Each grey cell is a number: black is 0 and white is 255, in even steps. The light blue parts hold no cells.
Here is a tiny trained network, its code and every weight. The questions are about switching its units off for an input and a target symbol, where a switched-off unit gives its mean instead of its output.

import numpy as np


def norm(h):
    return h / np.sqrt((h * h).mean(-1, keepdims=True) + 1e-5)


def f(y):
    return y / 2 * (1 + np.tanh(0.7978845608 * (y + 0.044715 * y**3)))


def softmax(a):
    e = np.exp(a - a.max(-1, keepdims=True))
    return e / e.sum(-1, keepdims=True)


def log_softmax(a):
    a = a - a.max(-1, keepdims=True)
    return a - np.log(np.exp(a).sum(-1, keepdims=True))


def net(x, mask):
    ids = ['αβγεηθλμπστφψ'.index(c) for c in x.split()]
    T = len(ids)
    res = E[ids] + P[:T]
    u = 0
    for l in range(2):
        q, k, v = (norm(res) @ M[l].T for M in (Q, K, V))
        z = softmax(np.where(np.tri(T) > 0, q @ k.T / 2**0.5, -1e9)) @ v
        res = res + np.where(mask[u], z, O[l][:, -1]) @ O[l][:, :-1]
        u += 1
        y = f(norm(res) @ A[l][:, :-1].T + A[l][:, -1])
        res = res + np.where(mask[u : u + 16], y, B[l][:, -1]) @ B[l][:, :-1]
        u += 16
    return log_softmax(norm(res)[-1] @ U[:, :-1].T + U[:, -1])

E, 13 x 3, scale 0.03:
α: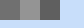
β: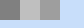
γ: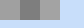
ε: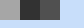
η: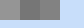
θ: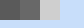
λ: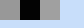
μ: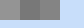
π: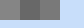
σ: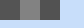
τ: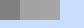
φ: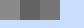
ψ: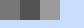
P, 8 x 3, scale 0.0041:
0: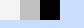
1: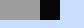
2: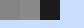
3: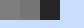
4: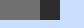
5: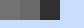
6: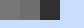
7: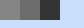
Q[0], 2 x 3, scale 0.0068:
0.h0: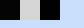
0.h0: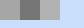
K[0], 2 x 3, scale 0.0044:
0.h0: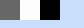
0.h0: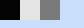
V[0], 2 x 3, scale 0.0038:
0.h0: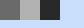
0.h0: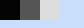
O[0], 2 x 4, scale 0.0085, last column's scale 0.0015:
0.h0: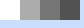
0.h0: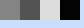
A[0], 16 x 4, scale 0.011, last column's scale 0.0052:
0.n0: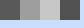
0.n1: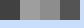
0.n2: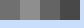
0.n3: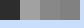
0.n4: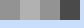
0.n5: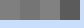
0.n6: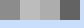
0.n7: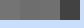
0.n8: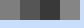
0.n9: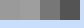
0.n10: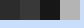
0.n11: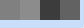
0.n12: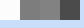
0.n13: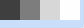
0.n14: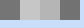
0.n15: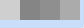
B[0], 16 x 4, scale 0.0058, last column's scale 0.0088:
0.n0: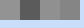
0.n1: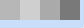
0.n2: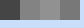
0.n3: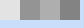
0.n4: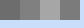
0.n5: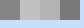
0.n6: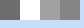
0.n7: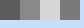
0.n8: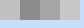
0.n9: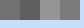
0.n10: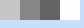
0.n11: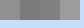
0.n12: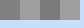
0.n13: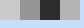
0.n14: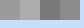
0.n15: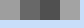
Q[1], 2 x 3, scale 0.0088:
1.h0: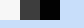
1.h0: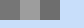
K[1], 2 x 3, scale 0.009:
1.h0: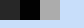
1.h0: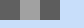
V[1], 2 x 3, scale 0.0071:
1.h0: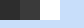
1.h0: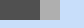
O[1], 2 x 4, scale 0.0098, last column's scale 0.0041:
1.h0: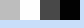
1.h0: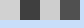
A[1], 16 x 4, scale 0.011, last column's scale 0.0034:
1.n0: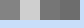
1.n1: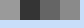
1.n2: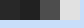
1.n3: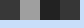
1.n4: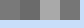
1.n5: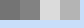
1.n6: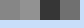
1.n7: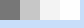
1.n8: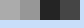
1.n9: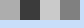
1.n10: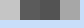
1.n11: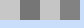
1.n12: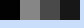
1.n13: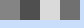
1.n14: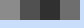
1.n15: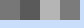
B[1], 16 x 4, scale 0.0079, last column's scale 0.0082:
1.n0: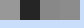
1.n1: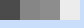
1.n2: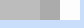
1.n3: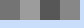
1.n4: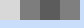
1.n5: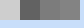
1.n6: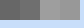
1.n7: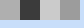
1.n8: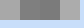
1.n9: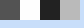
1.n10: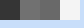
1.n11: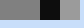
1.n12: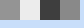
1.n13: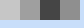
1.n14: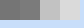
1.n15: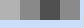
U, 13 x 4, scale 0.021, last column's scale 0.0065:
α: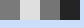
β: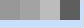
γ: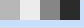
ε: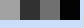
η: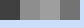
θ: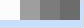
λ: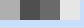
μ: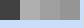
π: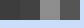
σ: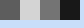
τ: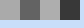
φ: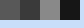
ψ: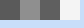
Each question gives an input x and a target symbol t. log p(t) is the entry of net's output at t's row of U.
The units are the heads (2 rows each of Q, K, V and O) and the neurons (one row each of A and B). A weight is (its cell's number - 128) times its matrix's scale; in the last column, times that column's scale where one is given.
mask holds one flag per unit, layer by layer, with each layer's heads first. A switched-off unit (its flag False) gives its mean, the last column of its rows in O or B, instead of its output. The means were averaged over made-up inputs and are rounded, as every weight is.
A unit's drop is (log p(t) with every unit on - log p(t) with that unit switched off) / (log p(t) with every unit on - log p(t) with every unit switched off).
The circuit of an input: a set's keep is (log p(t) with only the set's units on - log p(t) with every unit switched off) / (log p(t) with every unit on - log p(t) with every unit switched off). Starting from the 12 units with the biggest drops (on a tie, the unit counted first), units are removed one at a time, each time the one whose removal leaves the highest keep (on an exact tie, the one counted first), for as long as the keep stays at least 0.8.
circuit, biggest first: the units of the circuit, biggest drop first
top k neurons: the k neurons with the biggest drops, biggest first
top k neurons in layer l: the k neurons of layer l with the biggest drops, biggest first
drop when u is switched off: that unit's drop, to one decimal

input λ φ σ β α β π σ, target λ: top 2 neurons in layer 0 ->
0.n10, 0.n3
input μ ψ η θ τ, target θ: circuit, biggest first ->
1.n1, 1.n5
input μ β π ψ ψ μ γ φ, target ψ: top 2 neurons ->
0.n13, 0.n8
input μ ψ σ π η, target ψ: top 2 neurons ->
0.n13, 0.n8
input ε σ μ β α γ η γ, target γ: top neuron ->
1.n2
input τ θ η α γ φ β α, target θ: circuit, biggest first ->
1.h0, 1.n9
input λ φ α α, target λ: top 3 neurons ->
1.n2, 1.n9, 1.n0
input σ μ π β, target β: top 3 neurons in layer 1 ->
1.n7, 1.n10, 1.n12
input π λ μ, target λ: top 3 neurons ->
1.n2, 1.n9, 1.n8
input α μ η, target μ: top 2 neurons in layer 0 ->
0.n13, 0.n10
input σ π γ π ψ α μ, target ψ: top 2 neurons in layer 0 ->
0.n13, 0.n8
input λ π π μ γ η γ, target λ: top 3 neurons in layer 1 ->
1.n2, 1.n9, 1.n1
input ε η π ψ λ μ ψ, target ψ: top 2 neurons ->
1.n9, 0.n13
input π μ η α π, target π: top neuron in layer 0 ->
0.n10
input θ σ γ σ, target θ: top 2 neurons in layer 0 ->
0.n10, 0.n8
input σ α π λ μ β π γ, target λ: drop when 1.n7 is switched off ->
-0.1
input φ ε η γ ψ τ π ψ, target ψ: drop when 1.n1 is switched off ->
0.2
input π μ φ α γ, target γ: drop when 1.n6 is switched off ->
0.0
